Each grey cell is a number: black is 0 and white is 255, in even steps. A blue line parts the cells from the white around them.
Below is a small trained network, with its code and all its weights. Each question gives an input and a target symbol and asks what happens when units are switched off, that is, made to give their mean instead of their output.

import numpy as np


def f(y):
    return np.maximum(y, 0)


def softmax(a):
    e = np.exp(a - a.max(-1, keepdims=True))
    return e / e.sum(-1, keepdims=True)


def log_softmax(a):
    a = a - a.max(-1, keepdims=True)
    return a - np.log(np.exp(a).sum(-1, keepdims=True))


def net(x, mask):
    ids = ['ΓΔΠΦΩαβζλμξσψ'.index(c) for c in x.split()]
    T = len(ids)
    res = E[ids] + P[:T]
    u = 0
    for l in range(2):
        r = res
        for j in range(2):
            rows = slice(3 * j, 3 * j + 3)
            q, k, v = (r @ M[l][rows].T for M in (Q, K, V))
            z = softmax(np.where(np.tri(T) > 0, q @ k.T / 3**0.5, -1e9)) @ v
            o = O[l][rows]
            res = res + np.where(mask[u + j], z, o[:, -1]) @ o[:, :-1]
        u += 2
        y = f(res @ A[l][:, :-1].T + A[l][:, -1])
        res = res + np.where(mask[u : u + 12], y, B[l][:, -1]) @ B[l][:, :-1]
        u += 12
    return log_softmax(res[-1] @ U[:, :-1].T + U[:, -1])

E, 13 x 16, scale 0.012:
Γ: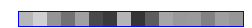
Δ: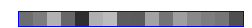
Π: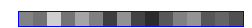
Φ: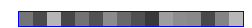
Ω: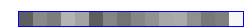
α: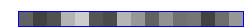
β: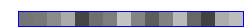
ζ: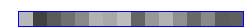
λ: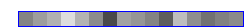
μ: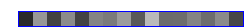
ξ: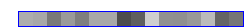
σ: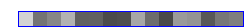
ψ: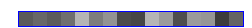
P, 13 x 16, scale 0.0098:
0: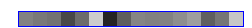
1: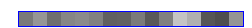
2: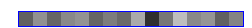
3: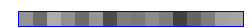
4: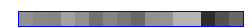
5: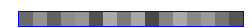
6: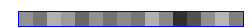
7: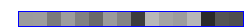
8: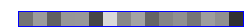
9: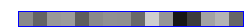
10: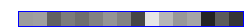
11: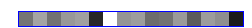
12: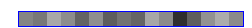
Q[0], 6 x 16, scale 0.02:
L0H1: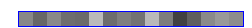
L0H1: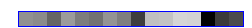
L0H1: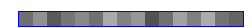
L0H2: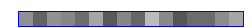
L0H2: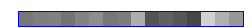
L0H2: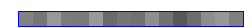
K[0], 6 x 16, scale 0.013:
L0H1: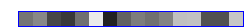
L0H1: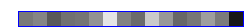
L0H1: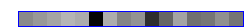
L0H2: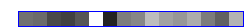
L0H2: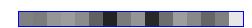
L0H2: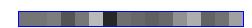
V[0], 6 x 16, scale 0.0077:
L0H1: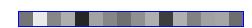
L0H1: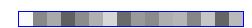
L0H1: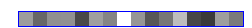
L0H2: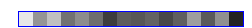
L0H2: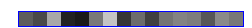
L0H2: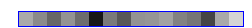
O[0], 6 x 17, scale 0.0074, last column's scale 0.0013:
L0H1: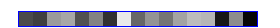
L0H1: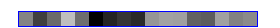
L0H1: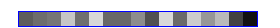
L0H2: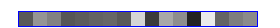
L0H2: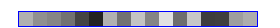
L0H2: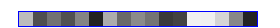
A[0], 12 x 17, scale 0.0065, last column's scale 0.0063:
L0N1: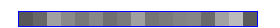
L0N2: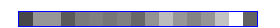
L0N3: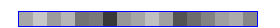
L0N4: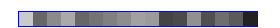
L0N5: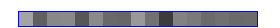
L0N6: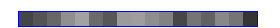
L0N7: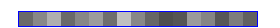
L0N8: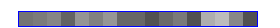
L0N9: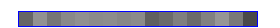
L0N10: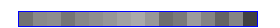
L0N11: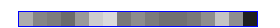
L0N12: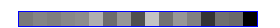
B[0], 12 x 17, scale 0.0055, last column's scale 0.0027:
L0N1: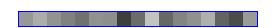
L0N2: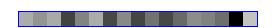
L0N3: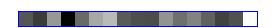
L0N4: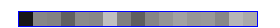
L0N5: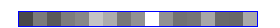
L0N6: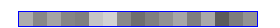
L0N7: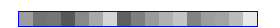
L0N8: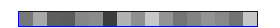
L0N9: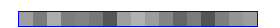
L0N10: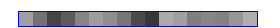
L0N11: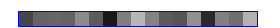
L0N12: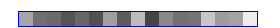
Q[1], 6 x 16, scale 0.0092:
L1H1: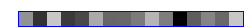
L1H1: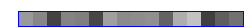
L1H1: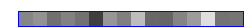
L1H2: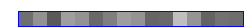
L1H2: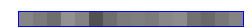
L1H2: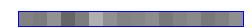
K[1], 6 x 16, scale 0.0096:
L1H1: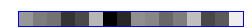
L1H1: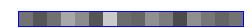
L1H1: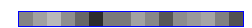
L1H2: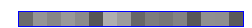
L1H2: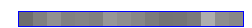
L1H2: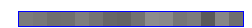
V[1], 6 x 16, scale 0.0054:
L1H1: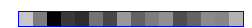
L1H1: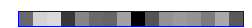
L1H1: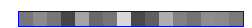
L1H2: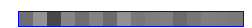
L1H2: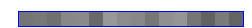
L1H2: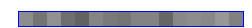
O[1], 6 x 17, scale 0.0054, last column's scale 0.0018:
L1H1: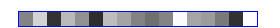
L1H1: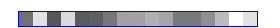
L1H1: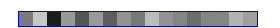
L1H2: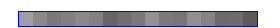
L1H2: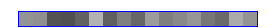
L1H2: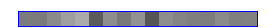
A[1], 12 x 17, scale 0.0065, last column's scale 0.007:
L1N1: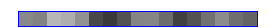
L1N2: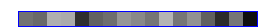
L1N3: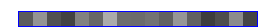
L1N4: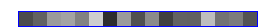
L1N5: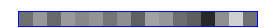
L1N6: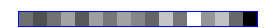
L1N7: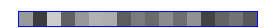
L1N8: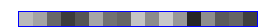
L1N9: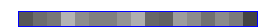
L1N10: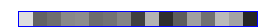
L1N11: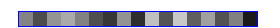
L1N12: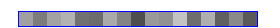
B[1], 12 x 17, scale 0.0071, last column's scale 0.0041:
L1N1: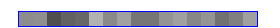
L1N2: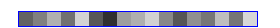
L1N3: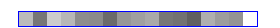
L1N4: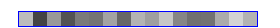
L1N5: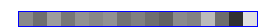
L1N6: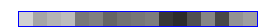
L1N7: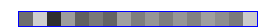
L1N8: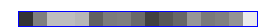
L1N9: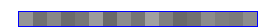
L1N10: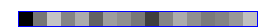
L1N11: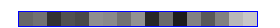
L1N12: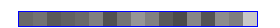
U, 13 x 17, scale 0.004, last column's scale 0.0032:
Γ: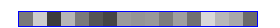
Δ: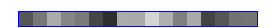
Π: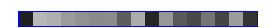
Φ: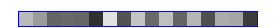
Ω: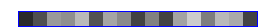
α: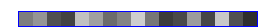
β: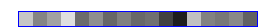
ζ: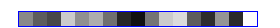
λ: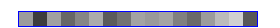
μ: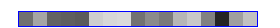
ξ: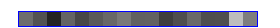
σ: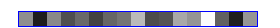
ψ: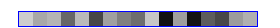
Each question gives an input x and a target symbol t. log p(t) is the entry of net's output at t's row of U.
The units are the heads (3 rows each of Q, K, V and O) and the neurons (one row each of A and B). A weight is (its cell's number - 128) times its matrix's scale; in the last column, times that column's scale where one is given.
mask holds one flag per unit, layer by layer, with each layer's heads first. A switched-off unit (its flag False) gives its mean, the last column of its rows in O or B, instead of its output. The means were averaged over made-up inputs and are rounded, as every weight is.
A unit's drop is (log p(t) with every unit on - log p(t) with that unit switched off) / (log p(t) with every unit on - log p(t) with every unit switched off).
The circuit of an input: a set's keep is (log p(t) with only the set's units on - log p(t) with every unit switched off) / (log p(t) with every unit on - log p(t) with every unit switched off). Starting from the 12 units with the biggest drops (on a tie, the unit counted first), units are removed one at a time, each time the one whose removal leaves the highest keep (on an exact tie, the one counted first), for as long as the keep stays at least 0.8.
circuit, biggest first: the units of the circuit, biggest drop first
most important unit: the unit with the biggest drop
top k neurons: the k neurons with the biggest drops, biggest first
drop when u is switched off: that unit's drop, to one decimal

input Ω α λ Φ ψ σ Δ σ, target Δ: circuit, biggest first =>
(L0H2; L1N2; L0H1)
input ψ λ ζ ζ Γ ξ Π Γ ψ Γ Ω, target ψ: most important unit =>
L0H1
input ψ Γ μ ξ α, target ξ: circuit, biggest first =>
(L0H1; L1N11)
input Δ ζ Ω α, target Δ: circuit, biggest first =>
(L0H2; L1N2; L0H1)
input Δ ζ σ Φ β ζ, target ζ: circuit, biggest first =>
(L0H1; L0H2)
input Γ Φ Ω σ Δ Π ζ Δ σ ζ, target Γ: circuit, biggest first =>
(L1H1; L0H2)
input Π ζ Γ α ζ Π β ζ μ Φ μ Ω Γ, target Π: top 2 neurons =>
(L1N8; L0N3)
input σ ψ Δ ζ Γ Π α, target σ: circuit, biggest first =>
(L0H2; L1H1)
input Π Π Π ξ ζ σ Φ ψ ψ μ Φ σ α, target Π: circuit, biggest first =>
(L0H2; L1N8)
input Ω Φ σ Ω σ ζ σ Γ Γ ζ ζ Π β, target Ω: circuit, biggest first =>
(L0H2; L1N10)
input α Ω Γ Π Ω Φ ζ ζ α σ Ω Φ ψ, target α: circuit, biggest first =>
(L0H1; L0N11)
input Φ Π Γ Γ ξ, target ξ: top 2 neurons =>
(L1N11; L1N12)
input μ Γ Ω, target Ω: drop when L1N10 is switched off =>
0.4
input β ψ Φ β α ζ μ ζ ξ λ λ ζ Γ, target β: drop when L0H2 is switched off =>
0.3
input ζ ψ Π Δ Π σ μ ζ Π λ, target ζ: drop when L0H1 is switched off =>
0.4
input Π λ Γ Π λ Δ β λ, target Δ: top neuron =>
(L1N2)
